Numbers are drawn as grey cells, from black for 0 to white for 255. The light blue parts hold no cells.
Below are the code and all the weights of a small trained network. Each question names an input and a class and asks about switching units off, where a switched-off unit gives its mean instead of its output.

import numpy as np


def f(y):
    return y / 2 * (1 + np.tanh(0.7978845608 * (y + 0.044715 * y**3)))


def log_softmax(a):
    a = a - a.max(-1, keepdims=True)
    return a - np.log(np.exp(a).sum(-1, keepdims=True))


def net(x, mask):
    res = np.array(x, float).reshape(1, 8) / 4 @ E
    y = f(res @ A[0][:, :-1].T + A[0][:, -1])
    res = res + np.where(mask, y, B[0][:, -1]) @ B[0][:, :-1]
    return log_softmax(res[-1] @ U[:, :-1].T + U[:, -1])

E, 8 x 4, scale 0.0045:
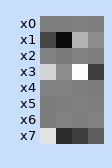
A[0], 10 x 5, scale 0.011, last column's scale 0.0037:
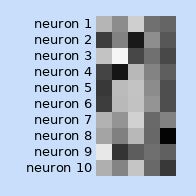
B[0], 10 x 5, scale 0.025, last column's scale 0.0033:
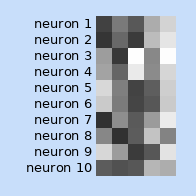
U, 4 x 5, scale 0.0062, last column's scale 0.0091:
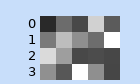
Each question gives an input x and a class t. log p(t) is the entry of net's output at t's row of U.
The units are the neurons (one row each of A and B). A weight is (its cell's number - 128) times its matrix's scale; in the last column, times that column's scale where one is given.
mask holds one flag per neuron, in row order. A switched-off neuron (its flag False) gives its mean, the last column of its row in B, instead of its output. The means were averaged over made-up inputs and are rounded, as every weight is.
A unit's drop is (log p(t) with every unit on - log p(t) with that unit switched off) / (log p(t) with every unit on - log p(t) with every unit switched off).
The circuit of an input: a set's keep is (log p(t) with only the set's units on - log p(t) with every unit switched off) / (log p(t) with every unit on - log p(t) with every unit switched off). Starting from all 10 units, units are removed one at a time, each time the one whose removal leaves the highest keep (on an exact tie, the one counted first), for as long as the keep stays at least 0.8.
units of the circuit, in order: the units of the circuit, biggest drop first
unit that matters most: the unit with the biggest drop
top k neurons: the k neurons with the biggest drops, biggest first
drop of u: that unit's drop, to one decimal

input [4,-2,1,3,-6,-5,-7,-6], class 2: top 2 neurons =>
[neuron 5; neuron 6]
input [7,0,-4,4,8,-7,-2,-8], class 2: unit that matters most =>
neuron 5
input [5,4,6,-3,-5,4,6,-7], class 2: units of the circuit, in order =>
[neuron 5; neuron 6]
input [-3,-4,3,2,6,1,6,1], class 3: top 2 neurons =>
[neuron 3; neuron 2]
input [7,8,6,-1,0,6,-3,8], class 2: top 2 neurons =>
[neuron 9; neuron 3]
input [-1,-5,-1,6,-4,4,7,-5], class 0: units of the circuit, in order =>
[neuron 7; neuron 1]
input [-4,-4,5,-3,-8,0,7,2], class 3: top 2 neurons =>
[neuron 7; neuron 3]
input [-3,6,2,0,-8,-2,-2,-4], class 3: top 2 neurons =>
[neuron 4; neuron 9]
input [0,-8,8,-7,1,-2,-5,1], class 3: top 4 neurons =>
[neuron 3; neuron 7; neuron 1; neuron 10]
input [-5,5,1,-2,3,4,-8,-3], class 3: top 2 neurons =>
[neuron 4; neuron 9]
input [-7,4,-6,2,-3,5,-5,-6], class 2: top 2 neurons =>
[neuron 5; neuron 6]
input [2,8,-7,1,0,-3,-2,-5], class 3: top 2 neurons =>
[neuron 4; neuron 9]
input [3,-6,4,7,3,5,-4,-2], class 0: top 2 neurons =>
[neuron 7; neuron 1]
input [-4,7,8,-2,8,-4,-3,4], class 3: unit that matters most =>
neuron 4
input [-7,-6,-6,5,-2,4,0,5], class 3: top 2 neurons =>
[neuron 3; neuron 2]
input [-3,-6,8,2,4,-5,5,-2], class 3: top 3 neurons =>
[neuron 3; neuron 9; neuron 2]
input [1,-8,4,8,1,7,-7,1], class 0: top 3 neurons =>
[neuron 7; neuron 1; neuron 10]
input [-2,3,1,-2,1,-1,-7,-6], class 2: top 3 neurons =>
[neuron 5; neuron 6; neuron 3]
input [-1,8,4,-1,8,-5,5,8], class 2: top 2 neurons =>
[neuron 9; neuron 3]
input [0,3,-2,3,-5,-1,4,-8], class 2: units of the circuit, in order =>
[neuron 5]
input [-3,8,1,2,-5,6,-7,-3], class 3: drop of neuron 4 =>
1.1
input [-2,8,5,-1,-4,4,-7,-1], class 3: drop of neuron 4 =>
0.5
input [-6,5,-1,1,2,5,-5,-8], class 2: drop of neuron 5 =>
0.3
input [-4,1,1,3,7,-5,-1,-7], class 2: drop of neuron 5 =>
0.4
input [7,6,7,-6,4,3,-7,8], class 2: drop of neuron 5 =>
-0.1
